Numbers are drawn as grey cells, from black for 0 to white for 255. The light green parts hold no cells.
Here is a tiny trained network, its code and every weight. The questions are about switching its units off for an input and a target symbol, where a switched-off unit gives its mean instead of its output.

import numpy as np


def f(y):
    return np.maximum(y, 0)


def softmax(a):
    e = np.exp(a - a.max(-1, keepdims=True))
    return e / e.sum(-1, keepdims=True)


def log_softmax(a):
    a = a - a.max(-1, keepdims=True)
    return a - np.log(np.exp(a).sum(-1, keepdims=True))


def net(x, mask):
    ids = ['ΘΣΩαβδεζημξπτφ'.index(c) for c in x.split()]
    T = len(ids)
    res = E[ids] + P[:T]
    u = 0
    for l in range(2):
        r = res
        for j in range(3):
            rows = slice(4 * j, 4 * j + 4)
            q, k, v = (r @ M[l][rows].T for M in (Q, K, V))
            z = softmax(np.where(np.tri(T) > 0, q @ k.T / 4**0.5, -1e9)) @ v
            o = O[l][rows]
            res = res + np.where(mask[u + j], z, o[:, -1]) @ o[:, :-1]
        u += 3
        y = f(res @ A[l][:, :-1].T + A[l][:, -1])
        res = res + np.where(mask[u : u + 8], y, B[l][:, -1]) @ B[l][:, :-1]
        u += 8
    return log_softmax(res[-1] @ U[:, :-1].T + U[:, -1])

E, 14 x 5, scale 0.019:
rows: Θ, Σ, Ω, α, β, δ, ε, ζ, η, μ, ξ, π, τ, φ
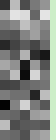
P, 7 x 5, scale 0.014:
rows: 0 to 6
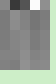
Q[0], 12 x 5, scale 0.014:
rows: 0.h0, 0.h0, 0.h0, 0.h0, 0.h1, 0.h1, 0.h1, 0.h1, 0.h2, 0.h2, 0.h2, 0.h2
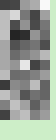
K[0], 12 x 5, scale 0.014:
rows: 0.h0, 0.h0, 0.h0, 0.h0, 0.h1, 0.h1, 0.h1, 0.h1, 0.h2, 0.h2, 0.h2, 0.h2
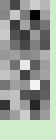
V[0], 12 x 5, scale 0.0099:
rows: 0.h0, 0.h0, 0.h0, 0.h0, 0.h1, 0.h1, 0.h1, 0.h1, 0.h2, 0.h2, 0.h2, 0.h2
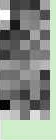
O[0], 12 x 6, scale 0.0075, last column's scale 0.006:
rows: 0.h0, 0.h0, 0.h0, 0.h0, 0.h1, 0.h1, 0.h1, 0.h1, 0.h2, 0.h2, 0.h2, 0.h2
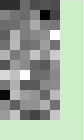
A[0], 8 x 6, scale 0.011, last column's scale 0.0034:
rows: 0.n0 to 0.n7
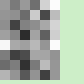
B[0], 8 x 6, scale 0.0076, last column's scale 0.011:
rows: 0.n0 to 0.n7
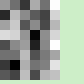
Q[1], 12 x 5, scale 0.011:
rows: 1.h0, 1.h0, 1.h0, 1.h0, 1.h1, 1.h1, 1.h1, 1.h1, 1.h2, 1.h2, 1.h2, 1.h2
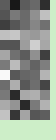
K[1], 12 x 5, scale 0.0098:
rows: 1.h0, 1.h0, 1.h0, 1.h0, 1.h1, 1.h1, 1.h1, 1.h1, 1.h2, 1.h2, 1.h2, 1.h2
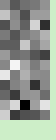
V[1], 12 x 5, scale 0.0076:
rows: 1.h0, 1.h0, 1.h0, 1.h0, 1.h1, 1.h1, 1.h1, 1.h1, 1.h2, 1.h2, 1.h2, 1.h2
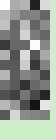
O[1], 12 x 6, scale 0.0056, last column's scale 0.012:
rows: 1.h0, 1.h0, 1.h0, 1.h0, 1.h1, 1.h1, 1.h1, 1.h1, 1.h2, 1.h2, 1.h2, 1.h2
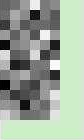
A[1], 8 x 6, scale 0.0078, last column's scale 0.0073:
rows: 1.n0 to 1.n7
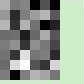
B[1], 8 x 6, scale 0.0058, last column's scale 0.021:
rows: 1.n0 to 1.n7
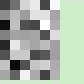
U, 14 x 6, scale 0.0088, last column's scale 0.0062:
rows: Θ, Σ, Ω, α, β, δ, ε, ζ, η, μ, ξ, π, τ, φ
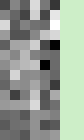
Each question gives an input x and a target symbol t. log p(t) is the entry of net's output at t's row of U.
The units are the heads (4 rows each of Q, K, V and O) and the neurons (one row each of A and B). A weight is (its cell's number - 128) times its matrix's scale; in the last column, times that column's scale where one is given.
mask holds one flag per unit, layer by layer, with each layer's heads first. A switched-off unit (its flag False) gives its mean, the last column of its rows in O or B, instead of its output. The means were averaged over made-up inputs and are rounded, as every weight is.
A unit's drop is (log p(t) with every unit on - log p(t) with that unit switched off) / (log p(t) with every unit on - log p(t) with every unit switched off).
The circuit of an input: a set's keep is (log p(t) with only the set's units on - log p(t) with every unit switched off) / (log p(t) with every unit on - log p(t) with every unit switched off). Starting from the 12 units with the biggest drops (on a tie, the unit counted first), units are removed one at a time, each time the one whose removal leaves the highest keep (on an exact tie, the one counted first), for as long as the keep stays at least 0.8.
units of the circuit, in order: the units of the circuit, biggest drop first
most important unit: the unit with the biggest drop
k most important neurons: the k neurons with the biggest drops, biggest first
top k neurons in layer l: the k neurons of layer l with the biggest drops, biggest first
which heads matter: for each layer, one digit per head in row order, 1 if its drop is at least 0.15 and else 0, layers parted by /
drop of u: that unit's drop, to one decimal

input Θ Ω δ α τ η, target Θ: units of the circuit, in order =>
1.h1, 0.h0, 0.n3
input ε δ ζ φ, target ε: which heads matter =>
101 / 011
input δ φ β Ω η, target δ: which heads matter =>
101 / 101
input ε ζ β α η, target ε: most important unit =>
0.n3
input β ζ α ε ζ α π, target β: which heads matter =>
101 / 011
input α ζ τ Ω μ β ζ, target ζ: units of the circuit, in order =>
0.h2, 1.h1
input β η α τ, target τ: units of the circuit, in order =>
0.h0, 1.h2
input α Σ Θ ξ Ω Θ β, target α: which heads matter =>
111 / 111
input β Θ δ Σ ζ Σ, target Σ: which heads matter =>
001 / 001
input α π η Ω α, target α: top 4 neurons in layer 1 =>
1.n6, 1.n0, 1.n3, 1.n7
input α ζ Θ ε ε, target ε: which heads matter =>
101 / 001
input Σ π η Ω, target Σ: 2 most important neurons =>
0.n6, 0.n3
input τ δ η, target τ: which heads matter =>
100 / 001
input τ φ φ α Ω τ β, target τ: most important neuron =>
1.n0
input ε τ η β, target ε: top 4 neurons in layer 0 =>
0.n3, 0.n1, 0.n7, 0.n6
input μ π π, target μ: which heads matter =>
110 / 010
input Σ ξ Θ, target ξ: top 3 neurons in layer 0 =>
0.n1, 0.n6, 0.n3
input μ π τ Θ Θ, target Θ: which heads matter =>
100 / 011
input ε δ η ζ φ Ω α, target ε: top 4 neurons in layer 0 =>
0.n3, 0.n1, 0.n7, 0.n6
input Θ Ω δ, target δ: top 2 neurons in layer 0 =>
0.n0, 0.n3
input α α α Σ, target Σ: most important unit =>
0.h2
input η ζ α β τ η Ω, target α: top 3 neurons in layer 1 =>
1.n0, 1.n3, 1.n7
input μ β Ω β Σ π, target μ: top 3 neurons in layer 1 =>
1.n7, 1.n2, 1.n4
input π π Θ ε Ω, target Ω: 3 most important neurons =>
0.n6, 0.n1, 1.n0
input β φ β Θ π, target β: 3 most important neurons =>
1.n7, 1.n5, 0.n3
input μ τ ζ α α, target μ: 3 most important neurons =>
0.n3, 0.n5, 1.n7
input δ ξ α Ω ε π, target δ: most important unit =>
1.h2
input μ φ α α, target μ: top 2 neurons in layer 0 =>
0.n5, 0.n6
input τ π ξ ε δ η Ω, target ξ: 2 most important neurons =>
0.n1, 0.n3
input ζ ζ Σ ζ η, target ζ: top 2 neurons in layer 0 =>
0.n3, 0.n7
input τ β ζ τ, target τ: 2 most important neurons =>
1.n0, 0.n7
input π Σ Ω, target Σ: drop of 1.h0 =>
0.1
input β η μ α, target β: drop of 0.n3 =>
0.3
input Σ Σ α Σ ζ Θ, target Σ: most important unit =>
1.h2
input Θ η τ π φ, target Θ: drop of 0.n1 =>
0.0
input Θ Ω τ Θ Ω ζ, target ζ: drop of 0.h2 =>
0.3
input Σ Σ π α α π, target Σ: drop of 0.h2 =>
0.8
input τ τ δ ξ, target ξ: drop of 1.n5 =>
0.0
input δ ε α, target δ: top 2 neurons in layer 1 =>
1.n5, 1.n0
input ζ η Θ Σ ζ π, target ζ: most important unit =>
0.h2
